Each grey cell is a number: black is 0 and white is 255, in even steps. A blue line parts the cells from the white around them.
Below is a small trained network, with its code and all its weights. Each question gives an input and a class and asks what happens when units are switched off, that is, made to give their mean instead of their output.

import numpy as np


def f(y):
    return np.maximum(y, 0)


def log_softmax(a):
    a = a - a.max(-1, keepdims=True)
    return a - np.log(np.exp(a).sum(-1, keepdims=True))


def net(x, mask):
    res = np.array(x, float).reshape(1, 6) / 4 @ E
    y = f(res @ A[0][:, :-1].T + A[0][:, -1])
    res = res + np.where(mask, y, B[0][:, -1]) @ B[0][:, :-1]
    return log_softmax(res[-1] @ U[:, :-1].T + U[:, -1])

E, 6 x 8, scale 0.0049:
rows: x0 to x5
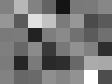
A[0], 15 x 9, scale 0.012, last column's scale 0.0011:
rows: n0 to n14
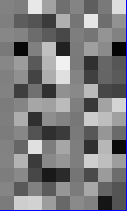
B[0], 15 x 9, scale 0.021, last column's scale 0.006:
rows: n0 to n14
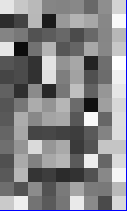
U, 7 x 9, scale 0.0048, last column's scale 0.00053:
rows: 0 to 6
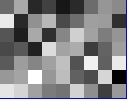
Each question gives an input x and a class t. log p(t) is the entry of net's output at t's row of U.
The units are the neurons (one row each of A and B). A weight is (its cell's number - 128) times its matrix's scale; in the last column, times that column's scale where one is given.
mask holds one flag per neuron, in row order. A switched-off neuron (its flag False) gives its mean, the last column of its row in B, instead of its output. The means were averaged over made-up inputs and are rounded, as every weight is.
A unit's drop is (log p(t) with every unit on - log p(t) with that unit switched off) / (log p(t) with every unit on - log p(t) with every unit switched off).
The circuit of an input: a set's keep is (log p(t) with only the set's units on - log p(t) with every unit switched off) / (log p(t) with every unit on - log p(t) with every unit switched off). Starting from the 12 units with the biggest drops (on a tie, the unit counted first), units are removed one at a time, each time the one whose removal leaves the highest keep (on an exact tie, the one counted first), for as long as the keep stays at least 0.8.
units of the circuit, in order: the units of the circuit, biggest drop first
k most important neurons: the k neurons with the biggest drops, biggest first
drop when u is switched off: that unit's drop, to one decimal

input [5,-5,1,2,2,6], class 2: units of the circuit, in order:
[n1]
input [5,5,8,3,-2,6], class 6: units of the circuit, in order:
[n14, n4, n12]
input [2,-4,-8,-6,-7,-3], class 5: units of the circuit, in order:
[n10, n7]
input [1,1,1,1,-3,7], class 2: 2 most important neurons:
[n0, n1]
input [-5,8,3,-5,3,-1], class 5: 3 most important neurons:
[n10, n0, n7]
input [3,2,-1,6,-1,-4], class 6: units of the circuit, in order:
[n14, n0]
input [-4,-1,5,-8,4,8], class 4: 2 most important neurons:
[n8, n11]
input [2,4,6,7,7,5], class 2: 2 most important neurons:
[n6, n1]
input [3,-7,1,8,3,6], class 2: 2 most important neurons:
[n1, n6]
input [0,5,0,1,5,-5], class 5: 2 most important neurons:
[n10, n0]
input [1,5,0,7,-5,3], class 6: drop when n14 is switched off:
0.2
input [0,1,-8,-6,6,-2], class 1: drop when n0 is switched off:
-0.1
